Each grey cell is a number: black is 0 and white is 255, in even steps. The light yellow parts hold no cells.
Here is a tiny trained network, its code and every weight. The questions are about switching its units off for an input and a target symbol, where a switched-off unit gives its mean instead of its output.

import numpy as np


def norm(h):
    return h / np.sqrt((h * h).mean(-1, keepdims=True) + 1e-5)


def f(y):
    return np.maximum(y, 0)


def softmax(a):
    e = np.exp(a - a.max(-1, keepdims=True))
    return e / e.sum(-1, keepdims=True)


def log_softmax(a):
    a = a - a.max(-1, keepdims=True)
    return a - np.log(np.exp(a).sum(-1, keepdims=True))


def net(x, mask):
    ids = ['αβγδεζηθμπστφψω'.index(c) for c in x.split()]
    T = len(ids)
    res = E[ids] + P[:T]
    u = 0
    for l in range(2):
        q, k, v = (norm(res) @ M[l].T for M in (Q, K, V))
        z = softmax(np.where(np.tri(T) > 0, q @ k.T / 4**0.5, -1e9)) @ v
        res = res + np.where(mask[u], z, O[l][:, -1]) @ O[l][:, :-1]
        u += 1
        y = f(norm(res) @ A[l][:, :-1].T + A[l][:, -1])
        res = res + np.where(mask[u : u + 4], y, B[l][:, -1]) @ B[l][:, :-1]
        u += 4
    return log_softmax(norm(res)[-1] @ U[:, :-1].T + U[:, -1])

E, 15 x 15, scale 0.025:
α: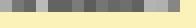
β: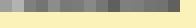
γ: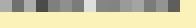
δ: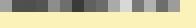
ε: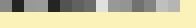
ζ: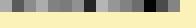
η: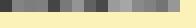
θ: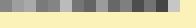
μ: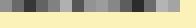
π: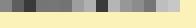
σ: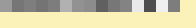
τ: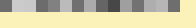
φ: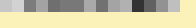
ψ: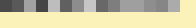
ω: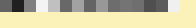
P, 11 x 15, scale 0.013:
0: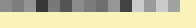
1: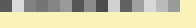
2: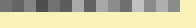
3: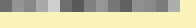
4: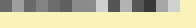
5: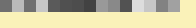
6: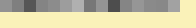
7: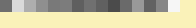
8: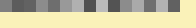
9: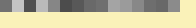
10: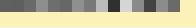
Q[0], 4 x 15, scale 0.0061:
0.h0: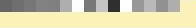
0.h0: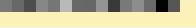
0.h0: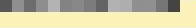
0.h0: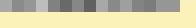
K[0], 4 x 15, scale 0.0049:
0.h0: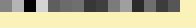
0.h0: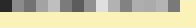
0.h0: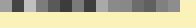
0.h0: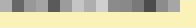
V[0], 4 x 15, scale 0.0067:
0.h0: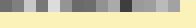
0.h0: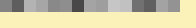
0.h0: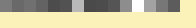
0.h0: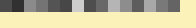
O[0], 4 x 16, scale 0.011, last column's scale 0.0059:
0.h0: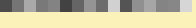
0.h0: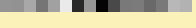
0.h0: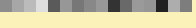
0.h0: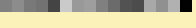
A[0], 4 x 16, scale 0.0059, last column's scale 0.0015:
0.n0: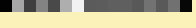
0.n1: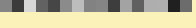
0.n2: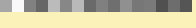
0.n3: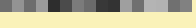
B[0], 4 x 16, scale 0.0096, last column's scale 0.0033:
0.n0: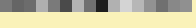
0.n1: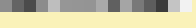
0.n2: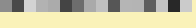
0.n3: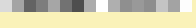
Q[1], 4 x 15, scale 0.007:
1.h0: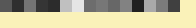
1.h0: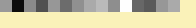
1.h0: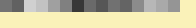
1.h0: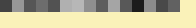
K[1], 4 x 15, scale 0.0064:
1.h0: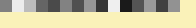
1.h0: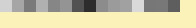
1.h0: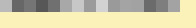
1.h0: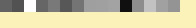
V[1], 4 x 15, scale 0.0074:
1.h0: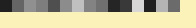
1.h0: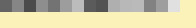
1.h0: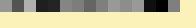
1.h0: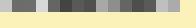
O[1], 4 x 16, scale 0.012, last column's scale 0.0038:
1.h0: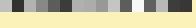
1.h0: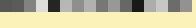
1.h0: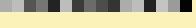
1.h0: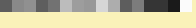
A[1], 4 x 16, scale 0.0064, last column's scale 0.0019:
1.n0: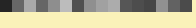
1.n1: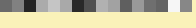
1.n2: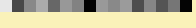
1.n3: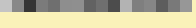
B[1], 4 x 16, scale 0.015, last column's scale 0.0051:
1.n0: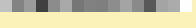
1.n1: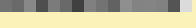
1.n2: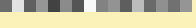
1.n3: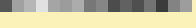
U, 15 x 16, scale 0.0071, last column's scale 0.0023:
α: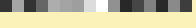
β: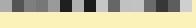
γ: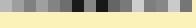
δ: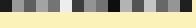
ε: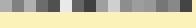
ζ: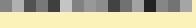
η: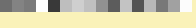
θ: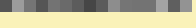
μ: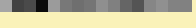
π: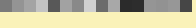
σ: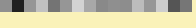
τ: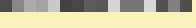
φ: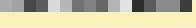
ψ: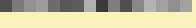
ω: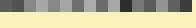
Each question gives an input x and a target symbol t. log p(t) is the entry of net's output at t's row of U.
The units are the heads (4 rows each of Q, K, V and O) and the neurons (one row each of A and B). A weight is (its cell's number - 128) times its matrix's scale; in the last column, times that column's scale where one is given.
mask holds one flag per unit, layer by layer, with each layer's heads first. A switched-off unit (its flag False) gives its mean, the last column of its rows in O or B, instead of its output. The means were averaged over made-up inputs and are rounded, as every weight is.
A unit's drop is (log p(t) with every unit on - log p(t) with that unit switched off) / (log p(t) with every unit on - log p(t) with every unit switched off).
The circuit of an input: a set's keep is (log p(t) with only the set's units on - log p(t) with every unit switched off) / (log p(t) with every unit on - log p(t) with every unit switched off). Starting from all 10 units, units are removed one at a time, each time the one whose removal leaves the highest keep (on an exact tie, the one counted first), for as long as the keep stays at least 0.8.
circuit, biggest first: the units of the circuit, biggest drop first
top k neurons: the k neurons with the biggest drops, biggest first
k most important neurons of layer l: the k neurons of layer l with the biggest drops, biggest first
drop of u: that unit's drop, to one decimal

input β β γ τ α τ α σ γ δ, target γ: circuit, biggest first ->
0.n1; 1.h0; 0.n3
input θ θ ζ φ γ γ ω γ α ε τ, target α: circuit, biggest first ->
1.h0; 0.n1
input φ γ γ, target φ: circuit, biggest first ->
1.h0; 0.h0
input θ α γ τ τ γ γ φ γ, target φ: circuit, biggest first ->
0.h0; 1.h0
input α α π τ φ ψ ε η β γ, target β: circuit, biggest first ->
1.h0
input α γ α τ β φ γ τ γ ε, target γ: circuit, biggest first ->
1.h0; 0.n1
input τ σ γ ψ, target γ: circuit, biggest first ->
1.h0; 0.n1
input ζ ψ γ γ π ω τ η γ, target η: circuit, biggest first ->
0.h0; 1.h0; 0.n0; 0.n3
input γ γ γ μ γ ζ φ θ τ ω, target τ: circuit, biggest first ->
1.h0; 0.n1; 0.n3
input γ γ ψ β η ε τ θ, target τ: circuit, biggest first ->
0.n1; 1.h0
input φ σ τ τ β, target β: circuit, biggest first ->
1.h0; 0.n2
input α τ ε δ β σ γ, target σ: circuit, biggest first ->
1.h0; 0.h0; 0.n2
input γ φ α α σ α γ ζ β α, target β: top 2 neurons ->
0.n3; 0.n2
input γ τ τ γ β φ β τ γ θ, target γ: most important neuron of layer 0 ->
0.n1
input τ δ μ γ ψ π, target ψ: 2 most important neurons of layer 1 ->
1.n0; 1.n1
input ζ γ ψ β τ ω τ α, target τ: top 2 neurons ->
0.n1; 1.n0
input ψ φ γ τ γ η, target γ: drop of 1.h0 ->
0.7
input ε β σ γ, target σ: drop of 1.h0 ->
1.1
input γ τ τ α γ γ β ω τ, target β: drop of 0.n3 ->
0.0
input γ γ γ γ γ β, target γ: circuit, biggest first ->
1.h0
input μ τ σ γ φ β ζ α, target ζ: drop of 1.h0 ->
0.9
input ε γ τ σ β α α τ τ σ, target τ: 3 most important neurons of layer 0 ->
0.n1; 0.n3; 0.n0
